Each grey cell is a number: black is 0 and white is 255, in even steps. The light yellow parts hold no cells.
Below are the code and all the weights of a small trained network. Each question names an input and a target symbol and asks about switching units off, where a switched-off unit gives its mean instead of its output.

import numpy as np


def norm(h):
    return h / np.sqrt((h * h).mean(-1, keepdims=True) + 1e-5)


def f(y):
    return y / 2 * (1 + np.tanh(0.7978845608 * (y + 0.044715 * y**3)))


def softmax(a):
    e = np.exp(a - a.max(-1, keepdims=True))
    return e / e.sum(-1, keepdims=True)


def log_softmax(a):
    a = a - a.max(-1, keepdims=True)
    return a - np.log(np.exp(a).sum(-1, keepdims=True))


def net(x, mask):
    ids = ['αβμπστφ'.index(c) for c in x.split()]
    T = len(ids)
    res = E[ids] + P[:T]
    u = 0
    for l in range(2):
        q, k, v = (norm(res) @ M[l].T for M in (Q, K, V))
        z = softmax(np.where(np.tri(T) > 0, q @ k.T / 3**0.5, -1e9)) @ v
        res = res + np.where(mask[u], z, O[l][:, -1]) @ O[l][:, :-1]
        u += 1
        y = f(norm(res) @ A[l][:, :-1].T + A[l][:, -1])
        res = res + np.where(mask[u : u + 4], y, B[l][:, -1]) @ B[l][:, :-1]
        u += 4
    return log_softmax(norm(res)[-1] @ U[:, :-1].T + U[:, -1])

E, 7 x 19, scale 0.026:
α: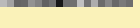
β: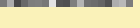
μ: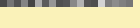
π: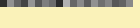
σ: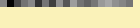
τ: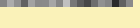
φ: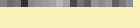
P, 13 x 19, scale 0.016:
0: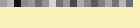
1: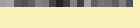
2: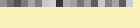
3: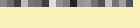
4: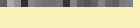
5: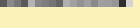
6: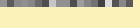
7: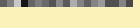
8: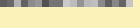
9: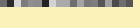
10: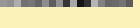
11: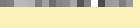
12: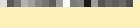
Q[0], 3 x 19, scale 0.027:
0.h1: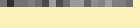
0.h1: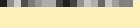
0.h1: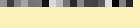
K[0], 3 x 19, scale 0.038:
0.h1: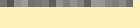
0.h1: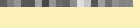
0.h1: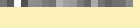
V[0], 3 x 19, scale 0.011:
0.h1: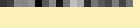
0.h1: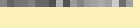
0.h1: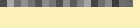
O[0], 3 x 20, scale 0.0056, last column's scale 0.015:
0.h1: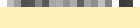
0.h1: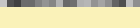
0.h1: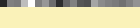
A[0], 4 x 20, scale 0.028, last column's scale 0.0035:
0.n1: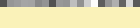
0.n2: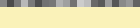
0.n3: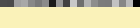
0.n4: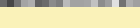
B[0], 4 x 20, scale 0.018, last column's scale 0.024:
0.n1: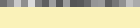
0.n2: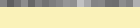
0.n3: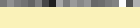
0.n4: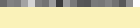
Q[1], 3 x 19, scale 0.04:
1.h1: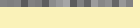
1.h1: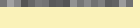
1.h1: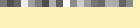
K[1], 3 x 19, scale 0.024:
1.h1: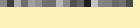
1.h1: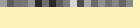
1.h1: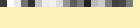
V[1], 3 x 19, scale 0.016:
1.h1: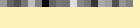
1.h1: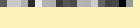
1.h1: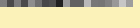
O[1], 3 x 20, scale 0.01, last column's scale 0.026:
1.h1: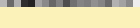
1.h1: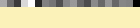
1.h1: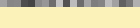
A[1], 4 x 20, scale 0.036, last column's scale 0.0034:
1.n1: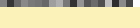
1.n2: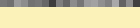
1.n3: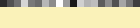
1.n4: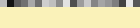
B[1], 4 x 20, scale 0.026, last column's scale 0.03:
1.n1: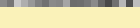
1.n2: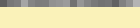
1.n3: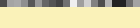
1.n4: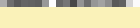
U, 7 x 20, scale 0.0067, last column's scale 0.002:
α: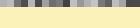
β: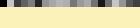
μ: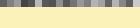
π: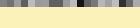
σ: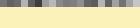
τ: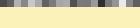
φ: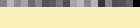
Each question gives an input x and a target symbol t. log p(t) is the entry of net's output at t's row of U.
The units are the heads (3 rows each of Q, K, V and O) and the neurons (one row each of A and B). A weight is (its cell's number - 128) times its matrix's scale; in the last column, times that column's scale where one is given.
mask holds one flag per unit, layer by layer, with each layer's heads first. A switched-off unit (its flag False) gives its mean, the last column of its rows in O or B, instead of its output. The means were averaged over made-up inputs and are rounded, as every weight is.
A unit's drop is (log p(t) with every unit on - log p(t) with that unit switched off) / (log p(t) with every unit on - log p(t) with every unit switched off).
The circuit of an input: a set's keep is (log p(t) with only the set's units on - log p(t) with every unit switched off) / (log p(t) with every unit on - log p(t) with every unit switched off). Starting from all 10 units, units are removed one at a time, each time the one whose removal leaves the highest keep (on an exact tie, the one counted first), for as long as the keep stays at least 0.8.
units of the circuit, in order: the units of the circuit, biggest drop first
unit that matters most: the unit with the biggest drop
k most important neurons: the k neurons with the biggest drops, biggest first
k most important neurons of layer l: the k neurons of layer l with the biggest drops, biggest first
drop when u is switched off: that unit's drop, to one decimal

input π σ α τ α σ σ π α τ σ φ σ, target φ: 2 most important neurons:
1.n3, 0.n2
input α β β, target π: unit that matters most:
0.h1
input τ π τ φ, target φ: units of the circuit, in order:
0.n4, 1.n3, 1.h1, 0.n3
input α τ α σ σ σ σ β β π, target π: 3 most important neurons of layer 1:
1.n4, 1.n1, 1.n2
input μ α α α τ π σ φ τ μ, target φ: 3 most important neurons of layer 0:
0.n4, 0.n2, 0.n3
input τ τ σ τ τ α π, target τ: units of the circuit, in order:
1.n4, 1.n3
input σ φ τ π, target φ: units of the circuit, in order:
0.h1, 1.n3, 0.n4
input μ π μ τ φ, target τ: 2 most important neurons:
0.n3, 1.n4
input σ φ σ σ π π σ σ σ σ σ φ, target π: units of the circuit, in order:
0.h1, 0.n4
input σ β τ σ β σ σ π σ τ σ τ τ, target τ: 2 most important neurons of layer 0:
0.n3, 0.n4
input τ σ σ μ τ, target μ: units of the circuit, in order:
0.n4, 1.h1
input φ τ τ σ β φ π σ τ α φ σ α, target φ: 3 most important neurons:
1.n3, 0.n4, 0.n3
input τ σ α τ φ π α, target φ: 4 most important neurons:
1.n3, 0.n4, 0.n2, 0.n3
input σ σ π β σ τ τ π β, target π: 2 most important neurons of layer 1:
1.n4, 1.n1
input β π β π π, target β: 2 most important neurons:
0.n4, 1.n4
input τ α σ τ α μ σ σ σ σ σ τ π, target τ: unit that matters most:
0.n3
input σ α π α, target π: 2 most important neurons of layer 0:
0.n3, 0.n2
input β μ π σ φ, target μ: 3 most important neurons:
0.n4, 1.n4, 1.n1
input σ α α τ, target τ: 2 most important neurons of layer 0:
0.n3, 0.n2
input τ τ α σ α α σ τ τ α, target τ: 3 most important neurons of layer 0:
0.n3, 0.n4, 0.n1
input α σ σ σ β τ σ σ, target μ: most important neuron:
1.n4
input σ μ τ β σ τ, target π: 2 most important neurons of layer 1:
1.n4, 1.n1
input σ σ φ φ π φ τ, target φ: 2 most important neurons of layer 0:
0.n4, 0.n2
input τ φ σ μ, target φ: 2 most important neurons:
1.n3, 0.n4
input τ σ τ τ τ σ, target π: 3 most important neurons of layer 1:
1.n1, 1.n2, 1.n4
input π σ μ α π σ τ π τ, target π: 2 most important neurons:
0.n3, 1.n1
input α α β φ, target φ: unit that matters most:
1.n3
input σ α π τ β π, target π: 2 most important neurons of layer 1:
1.n2, 1.n1
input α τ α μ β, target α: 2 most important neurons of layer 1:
1.n4, 1.n3
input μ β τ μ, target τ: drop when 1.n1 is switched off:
0.1
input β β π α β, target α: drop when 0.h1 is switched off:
-0.1
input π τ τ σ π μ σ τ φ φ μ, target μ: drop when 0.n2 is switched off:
0.0
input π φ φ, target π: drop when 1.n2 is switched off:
0.2
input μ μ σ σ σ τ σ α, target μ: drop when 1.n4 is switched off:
0.1
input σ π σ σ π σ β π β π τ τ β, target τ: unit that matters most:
1.h1
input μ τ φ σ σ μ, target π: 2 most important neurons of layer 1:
1.n4, 1.n1
